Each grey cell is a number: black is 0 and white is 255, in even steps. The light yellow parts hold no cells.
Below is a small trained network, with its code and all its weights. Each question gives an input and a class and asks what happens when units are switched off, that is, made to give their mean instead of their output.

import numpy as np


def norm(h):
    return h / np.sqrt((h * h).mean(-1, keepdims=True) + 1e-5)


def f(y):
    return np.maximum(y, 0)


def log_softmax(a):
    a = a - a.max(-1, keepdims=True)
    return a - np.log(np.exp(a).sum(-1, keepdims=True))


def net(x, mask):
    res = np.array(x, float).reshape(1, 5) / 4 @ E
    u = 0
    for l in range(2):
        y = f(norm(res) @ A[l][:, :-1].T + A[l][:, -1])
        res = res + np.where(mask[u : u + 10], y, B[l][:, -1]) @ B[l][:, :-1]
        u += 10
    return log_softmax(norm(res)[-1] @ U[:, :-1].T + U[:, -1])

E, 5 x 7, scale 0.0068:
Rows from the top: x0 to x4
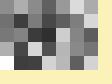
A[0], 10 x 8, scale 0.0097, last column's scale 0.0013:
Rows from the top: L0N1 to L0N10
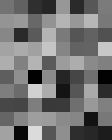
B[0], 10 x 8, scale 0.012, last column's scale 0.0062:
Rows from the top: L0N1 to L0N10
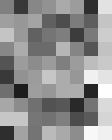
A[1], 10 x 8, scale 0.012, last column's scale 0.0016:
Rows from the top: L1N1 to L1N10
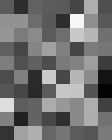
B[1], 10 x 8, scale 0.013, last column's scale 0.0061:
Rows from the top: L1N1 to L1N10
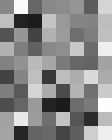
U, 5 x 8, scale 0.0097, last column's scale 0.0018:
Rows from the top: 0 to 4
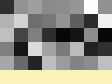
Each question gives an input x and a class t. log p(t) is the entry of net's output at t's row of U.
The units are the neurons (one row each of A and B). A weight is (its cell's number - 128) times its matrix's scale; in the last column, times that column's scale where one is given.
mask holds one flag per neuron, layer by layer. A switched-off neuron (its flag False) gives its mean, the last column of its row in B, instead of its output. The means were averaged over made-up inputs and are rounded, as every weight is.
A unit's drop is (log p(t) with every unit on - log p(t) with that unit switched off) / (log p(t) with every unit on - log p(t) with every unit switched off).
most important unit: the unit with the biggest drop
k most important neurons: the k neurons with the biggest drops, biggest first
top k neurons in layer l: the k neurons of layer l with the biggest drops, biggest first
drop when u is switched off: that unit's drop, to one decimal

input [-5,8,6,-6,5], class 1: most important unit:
L1N1
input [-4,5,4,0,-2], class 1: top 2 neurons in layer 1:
L1N1, L1N2
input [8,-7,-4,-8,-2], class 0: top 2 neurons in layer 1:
L1N6, L1N4
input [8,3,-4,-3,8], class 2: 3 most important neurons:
L1N8, L0N10, L0N6
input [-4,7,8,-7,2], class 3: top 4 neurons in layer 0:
L0N1, L0N10, L0N5, L0N6
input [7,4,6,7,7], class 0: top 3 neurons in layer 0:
L0N5, L0N7, L0N8
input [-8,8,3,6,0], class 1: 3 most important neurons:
L0N8, L1N1, L0N6
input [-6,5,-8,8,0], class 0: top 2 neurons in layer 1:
L1N2, L1N7
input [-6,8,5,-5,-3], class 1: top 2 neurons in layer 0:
L0N8, L0N10
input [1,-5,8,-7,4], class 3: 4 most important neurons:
L0N1, L1N7, L0N10, L0N5
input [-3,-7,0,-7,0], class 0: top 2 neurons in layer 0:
L0N6, L0N8
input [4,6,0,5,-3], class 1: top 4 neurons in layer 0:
L0N8, L0N6, L0N4, L0N9
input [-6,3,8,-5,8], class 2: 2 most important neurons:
L1N8, L0N3
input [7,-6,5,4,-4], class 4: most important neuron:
L0N7
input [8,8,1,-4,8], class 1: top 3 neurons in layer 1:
L1N9, L1N10, L1N3
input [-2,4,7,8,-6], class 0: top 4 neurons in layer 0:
L0N10, L0N7, L0N5, L0N8
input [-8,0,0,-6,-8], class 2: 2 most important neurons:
L1N10, L0N10
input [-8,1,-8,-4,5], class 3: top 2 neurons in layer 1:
L1N8, L1N10
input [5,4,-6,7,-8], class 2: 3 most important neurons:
L1N10, L0N8, L0N6
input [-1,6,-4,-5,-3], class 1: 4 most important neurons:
L0N8, L1N1, L0N10, L1N9
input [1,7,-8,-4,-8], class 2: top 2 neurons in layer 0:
L0N8, L0N1
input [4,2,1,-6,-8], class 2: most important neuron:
L0N10
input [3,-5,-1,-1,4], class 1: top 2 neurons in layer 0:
L0N4, L0N7
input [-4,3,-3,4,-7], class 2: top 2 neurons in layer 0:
L0N8, L0N6
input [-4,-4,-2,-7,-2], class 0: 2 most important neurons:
L0N6, L1N6
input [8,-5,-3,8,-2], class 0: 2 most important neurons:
L0N5, L1N4
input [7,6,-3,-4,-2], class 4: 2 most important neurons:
L1N2, L0N3
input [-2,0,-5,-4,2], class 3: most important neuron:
L0N7
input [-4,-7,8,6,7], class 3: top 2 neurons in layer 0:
L0N1, L0N8
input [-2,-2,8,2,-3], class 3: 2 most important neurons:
L0N1, L1N7
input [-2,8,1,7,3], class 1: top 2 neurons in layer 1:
L1N1, L1N9
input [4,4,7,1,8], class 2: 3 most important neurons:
L1N8, L0N7, L0N2
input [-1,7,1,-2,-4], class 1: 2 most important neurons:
L0N8, L1N1
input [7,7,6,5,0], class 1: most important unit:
L1N9
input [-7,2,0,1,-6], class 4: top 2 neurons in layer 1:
L1N8, L1N4
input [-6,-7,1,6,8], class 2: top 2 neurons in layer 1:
L1N8, L1N1
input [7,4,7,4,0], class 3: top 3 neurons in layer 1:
L1N7, L1N5, L1N1
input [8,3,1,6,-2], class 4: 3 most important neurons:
L1N2, L0N6, L0N10
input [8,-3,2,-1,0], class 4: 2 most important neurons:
L1N2, L0N10
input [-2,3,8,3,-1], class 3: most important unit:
L0N1
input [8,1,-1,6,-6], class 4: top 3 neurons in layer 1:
L1N2, L1N8, L1N3
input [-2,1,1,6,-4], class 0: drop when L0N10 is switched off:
1.2
